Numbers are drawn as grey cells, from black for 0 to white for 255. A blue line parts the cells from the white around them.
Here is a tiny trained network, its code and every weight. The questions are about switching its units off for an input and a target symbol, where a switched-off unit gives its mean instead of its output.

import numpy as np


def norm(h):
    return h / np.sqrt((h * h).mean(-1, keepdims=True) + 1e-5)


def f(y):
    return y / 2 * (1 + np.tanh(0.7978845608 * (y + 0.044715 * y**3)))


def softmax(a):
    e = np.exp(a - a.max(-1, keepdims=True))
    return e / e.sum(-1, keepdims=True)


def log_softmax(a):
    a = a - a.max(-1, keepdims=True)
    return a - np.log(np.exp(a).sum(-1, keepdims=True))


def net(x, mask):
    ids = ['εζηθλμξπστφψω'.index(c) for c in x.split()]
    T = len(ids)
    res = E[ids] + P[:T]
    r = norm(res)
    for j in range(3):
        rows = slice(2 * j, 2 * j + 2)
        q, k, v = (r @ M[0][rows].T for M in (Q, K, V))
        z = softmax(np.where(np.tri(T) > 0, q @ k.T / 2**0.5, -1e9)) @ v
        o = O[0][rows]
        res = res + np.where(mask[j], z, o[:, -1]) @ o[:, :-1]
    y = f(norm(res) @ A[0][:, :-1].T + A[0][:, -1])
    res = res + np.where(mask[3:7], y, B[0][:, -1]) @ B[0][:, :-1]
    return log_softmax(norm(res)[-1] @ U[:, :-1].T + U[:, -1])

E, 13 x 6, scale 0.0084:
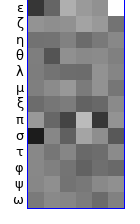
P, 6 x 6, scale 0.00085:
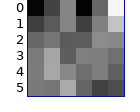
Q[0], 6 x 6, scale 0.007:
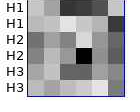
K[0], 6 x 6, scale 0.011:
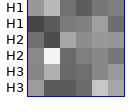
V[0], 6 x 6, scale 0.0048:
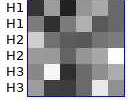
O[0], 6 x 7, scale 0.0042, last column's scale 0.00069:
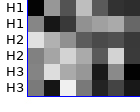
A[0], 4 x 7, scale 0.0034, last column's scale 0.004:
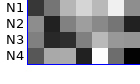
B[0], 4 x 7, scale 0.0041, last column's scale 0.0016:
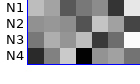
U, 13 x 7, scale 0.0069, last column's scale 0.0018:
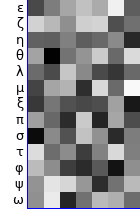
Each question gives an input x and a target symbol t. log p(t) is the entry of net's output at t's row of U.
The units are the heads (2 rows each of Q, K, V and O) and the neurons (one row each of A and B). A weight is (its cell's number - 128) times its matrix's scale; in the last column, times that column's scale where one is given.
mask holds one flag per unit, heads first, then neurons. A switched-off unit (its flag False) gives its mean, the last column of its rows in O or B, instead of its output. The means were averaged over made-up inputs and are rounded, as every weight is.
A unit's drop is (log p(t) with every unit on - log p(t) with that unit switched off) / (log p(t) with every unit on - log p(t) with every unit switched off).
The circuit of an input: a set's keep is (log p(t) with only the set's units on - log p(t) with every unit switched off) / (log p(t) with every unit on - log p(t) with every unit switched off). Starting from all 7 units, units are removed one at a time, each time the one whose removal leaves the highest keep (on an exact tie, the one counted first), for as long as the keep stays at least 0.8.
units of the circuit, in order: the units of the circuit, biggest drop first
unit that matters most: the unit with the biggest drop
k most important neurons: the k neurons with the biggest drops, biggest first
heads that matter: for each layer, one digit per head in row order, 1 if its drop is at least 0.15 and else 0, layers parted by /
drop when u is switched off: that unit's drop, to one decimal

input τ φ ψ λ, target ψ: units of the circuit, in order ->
H2, H3
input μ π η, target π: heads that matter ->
100
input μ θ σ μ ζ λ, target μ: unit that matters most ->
H1
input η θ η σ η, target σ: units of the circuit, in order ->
H2, N3
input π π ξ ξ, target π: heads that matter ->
100
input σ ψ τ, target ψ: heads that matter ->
110
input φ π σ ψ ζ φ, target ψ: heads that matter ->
010
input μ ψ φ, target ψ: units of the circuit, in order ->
H2, H1
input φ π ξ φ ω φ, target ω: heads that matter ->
001
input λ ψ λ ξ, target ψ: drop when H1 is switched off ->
0.2
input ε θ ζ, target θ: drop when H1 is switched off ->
0.2
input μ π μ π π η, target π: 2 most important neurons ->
N3, N4
